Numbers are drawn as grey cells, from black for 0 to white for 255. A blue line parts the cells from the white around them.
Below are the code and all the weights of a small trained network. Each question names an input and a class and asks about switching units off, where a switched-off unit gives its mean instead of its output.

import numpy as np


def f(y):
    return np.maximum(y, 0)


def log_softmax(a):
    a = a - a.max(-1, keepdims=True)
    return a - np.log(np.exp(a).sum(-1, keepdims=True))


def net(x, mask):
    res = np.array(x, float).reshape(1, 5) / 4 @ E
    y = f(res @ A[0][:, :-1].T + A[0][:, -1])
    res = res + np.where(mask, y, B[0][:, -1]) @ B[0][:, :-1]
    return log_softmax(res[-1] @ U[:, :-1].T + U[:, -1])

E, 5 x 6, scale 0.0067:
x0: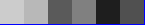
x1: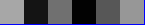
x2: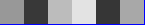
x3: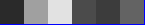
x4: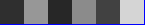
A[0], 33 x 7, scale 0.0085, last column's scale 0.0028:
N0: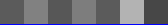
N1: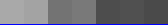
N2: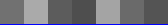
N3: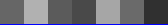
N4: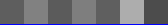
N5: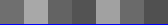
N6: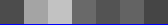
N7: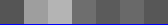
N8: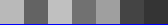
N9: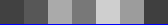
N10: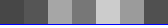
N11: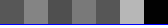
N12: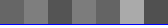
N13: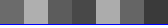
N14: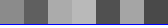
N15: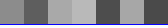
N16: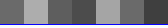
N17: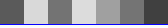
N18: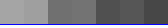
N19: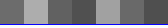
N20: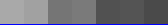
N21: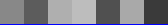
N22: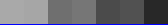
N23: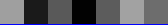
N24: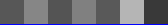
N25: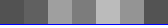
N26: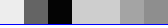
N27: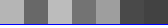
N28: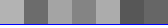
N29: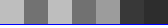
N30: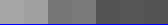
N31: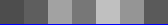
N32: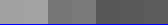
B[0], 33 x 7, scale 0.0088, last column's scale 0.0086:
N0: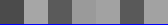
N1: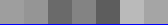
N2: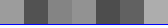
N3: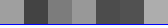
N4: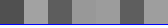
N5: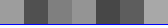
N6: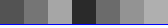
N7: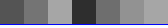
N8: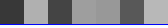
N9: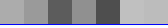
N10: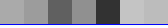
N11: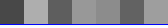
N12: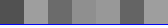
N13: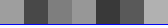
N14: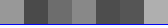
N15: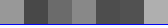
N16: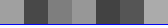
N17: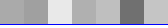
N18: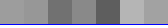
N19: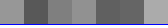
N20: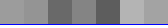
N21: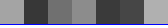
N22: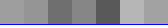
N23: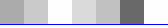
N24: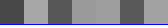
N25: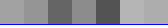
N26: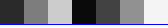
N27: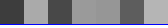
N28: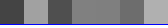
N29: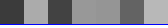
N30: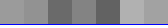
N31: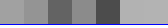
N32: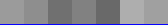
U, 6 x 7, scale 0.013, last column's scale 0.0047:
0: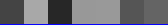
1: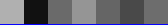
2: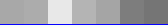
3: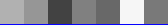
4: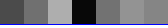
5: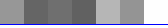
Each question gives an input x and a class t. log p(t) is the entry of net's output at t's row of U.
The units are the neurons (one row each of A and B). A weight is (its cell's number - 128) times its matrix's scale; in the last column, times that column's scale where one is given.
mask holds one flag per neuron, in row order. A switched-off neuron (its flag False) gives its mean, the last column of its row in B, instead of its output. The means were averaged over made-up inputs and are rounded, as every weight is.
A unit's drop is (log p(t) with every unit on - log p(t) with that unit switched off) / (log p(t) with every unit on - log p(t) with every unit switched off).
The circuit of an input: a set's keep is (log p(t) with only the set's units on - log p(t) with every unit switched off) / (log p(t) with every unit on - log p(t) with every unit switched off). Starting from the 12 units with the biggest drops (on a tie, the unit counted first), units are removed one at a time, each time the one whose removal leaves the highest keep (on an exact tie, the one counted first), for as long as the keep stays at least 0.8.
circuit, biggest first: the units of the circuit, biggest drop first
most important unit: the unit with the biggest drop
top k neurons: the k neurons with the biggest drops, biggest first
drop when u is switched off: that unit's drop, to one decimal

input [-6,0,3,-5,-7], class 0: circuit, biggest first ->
[N8, N28]
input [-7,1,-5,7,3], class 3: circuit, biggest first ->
[N9, N10]
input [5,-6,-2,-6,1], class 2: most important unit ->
N17
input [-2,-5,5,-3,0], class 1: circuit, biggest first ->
[N23, N21]
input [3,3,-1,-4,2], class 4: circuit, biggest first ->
[N26, N9]
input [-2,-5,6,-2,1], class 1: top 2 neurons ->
[N23, N21]
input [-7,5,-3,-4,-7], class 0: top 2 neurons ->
[N8, N27]
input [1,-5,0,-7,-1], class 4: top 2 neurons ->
[N26, N23]
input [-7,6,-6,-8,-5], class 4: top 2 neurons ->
[N26, N17]
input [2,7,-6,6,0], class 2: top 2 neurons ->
[N23, N26]
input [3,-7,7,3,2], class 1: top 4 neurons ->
[N23, N21, N15, N14]
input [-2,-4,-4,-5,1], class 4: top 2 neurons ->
[N26, N23]
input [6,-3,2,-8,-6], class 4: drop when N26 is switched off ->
1.1
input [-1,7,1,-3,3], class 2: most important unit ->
N23
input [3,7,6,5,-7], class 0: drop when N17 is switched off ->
0.1
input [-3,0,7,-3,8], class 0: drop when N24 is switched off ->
0.1
